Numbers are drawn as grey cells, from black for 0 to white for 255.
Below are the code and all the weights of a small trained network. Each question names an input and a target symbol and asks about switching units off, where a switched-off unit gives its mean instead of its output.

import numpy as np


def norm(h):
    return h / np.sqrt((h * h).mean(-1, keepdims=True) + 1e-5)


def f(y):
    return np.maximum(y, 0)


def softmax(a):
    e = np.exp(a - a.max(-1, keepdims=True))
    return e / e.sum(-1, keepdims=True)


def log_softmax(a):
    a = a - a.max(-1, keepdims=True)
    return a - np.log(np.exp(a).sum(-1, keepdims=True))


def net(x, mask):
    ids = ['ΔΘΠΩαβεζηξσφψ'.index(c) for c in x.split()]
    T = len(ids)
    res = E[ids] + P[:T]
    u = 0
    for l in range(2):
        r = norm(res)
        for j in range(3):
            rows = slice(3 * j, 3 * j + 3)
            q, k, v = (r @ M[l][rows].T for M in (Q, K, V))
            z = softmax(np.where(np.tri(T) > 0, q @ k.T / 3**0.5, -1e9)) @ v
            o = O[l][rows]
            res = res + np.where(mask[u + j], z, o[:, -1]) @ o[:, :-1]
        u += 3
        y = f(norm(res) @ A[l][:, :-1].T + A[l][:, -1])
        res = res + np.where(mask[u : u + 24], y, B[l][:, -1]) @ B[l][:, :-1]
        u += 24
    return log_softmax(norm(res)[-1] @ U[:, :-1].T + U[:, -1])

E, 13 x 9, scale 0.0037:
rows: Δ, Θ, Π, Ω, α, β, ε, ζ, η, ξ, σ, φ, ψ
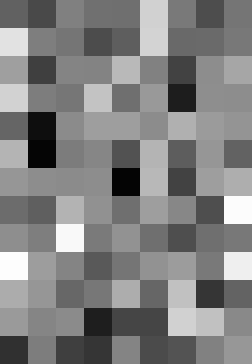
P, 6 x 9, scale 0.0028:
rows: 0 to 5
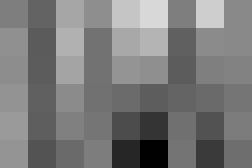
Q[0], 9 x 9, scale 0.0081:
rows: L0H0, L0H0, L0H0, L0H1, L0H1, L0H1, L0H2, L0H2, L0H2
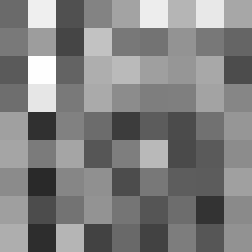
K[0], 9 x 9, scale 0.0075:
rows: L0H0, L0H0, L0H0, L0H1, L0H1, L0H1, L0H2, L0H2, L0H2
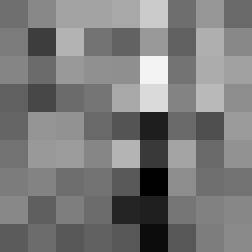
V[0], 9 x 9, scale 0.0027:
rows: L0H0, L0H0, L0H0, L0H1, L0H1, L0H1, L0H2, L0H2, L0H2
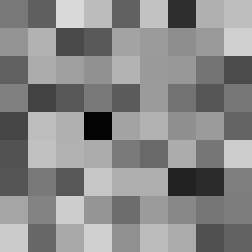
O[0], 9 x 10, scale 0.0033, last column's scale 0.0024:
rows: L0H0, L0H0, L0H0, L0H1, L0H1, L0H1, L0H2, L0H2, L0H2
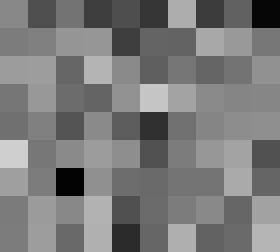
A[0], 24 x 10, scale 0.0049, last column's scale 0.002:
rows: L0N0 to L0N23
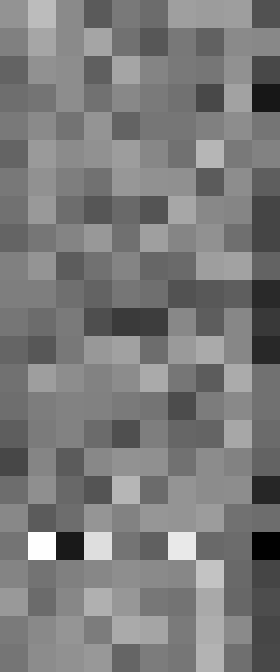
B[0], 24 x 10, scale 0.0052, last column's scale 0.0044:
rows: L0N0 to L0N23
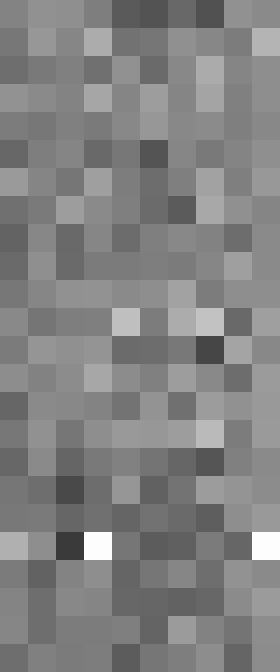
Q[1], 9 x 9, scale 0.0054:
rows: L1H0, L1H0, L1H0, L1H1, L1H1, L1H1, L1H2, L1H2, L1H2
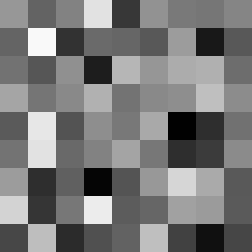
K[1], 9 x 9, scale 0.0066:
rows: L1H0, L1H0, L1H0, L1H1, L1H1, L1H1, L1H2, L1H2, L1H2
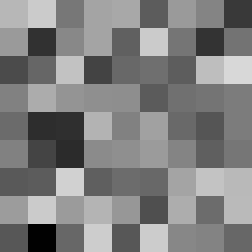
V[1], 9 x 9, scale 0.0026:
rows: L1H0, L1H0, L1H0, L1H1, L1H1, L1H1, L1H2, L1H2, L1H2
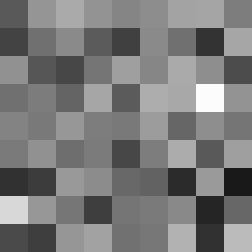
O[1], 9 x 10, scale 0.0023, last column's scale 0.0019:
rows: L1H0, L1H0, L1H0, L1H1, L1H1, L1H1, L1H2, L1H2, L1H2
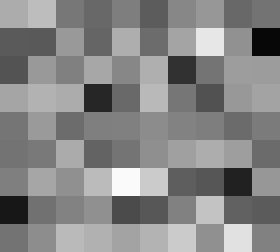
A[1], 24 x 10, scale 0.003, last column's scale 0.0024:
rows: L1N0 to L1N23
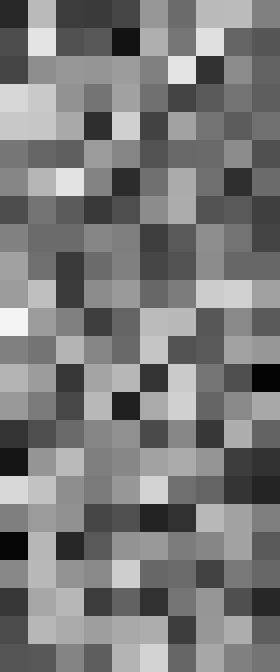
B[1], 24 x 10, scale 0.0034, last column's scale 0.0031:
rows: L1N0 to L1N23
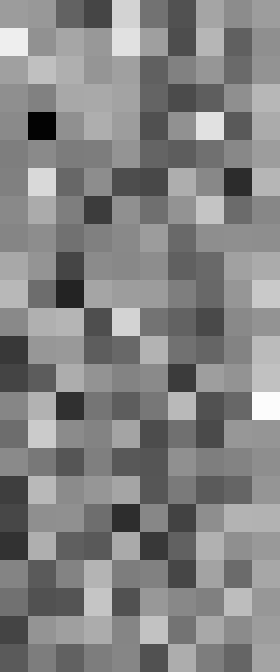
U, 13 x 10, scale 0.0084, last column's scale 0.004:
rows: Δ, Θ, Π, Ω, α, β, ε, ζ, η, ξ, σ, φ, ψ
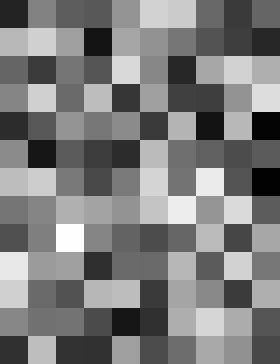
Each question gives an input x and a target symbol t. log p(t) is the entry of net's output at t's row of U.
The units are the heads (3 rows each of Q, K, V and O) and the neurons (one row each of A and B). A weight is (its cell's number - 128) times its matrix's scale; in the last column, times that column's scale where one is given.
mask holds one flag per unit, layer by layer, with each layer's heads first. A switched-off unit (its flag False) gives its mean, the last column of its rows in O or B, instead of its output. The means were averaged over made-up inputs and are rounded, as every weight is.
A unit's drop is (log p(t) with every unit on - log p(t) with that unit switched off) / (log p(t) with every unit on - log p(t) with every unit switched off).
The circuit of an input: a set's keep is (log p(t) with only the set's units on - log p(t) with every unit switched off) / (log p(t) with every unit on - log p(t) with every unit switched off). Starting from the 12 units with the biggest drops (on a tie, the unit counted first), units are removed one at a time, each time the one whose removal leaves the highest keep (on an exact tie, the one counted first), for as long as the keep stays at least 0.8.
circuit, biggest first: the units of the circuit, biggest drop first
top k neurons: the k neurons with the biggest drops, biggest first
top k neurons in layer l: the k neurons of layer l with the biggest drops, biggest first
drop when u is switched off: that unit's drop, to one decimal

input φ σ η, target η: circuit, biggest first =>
(L0N19 L0H2)
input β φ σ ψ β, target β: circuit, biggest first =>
(L0N19)
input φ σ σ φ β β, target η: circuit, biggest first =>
(L0H2 L0N19)
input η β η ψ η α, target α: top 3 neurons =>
(L0N19 L0N12 L1N15)
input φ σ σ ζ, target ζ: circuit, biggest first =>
(L0N19 L0N15)
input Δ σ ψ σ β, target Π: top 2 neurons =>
(L0N19 L1N14)
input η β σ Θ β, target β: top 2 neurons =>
(L0N19 L0N1)
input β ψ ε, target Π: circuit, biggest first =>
(L0H2 L0N19)
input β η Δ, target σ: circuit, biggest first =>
(L0H0 L0N11)
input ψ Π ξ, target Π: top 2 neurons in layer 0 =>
(L0N19 L0N1)
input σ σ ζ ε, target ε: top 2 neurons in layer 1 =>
(L1N1 L1N0)
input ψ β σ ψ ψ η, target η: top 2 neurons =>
(L0N19 L1N10)
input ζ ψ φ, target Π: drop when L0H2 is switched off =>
0.4
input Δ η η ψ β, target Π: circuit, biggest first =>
(L0H2)
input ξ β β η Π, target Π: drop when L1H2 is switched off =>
0.2
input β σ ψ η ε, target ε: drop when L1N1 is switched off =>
0.1
